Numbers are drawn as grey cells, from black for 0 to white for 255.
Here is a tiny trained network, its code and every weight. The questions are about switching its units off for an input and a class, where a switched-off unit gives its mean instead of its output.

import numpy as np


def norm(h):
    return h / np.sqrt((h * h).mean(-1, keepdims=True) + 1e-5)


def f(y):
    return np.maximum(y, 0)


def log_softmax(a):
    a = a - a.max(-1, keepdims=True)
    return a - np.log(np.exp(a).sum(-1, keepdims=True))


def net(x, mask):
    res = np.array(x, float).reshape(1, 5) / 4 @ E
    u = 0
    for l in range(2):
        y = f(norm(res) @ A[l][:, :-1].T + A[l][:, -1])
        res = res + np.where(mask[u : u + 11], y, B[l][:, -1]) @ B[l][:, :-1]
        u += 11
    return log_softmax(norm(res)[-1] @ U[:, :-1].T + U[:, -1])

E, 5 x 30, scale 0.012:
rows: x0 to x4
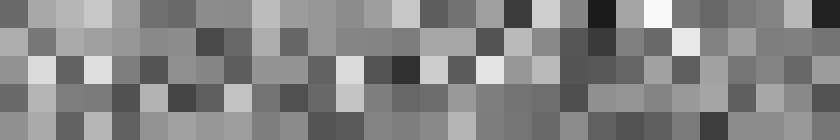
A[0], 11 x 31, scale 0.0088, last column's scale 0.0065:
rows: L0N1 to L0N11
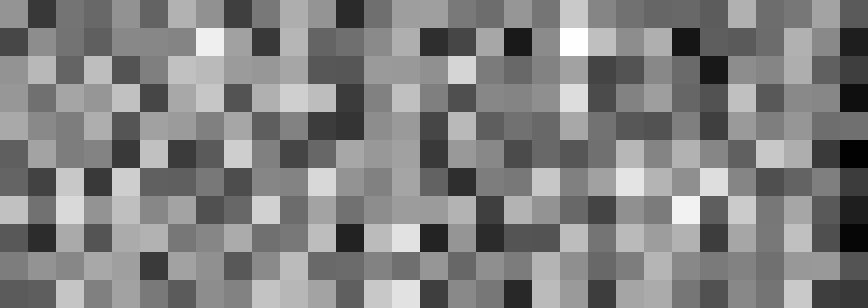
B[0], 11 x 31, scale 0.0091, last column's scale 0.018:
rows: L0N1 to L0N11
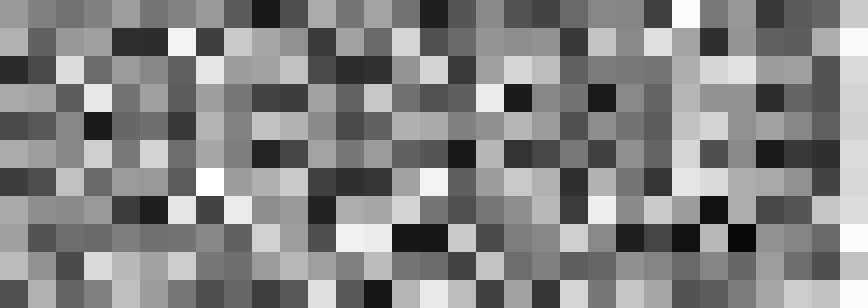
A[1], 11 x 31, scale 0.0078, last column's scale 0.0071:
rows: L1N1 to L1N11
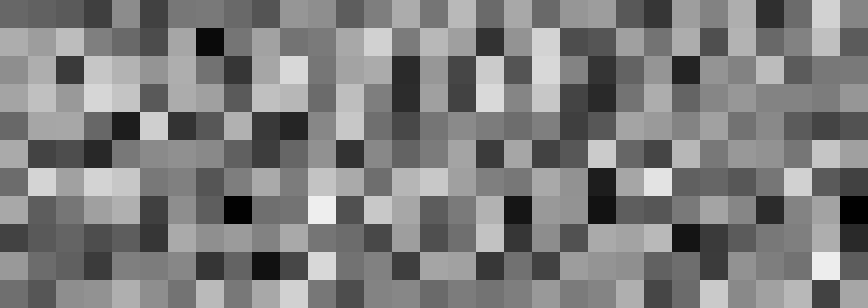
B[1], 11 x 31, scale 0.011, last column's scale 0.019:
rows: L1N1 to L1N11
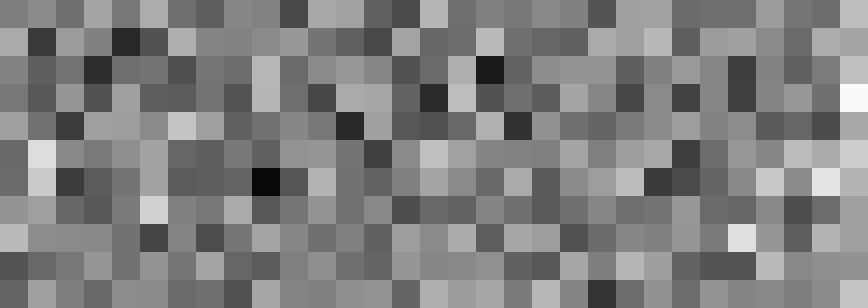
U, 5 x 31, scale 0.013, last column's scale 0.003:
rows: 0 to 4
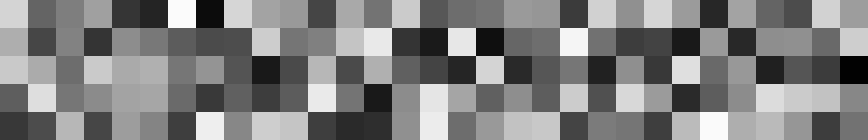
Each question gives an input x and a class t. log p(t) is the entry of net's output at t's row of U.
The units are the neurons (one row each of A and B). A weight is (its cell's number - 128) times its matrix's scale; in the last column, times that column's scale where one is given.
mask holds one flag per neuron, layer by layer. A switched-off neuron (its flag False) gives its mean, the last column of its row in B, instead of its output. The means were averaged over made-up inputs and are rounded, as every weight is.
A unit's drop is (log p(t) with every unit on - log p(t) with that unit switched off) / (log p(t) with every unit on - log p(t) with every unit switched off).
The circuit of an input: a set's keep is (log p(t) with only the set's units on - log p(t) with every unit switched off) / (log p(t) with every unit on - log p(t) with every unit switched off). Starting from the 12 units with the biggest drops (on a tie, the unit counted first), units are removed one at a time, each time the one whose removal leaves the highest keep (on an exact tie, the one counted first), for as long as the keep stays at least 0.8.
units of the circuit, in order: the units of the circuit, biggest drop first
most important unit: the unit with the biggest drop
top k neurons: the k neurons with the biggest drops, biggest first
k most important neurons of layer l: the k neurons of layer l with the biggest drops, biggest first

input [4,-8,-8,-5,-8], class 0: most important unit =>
L0N2
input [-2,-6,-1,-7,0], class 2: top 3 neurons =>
[L0N1, L0N4, L0N8]
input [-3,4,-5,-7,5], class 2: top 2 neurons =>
[L0N1, L0N4]
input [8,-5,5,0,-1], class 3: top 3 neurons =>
[L0N11, L1N7, L0N9]
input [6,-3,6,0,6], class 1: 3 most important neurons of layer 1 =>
[L1N4, L1N3, L1N6]
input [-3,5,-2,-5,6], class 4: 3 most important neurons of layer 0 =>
[L0N5, L0N3, L0N2]
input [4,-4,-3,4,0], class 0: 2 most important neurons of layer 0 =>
[L0N2, L0N4]
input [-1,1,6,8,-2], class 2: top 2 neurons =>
[L0N9, L1N5]
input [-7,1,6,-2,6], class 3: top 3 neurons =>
[L0N9, L0N7, L0N4]
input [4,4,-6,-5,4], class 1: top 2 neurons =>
[L0N9, L0N2]
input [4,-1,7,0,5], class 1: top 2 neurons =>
[L1N4, L0N7]
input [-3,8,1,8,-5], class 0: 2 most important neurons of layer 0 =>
[L0N8, L0N4]
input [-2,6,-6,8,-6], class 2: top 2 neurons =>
[L0N6, L0N2]
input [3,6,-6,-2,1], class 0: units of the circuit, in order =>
[L0N8]
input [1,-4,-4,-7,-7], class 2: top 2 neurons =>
[L0N4, L0N1]
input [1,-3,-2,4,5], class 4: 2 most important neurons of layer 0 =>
[L0N3, L0N5]
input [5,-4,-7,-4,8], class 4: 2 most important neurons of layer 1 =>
[L1N4, L1N3]
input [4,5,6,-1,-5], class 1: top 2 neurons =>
[L1N4, L0N2]
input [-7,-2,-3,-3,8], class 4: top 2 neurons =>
[L0N5, L0N11]
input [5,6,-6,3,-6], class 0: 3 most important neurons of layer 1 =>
[L1N4, L1N3, L1N2]
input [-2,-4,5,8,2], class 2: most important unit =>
L0N9
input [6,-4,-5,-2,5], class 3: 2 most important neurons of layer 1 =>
[L1N4, L1N7]
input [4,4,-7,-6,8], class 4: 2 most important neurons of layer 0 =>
[L0N3, L0N5]
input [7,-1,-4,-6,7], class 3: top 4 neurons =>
[L0N11, L0N7, L0N6, L1N7]
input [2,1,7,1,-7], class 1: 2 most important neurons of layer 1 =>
[L1N4, L1N3]
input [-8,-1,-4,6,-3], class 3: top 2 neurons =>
[L1N6, L0N4]
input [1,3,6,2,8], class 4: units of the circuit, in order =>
[L0N3]
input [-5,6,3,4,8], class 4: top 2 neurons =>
[L0N2, L0N11]
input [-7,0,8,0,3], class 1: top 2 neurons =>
[L0N11, L0N2]
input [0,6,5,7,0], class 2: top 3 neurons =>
[L0N6, L0N2, L1N5]
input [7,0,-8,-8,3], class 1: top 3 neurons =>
[L0N9, L0N6, L1N5]
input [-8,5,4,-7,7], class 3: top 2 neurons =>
[L1N6, L0N6]
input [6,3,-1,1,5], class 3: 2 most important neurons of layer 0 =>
[L0N11, L0N7]
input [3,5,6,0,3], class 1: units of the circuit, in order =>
[L1N4]
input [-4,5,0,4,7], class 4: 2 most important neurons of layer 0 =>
[L0N5, L0N2]
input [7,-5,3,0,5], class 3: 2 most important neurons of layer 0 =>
[L0N11, L0N8]
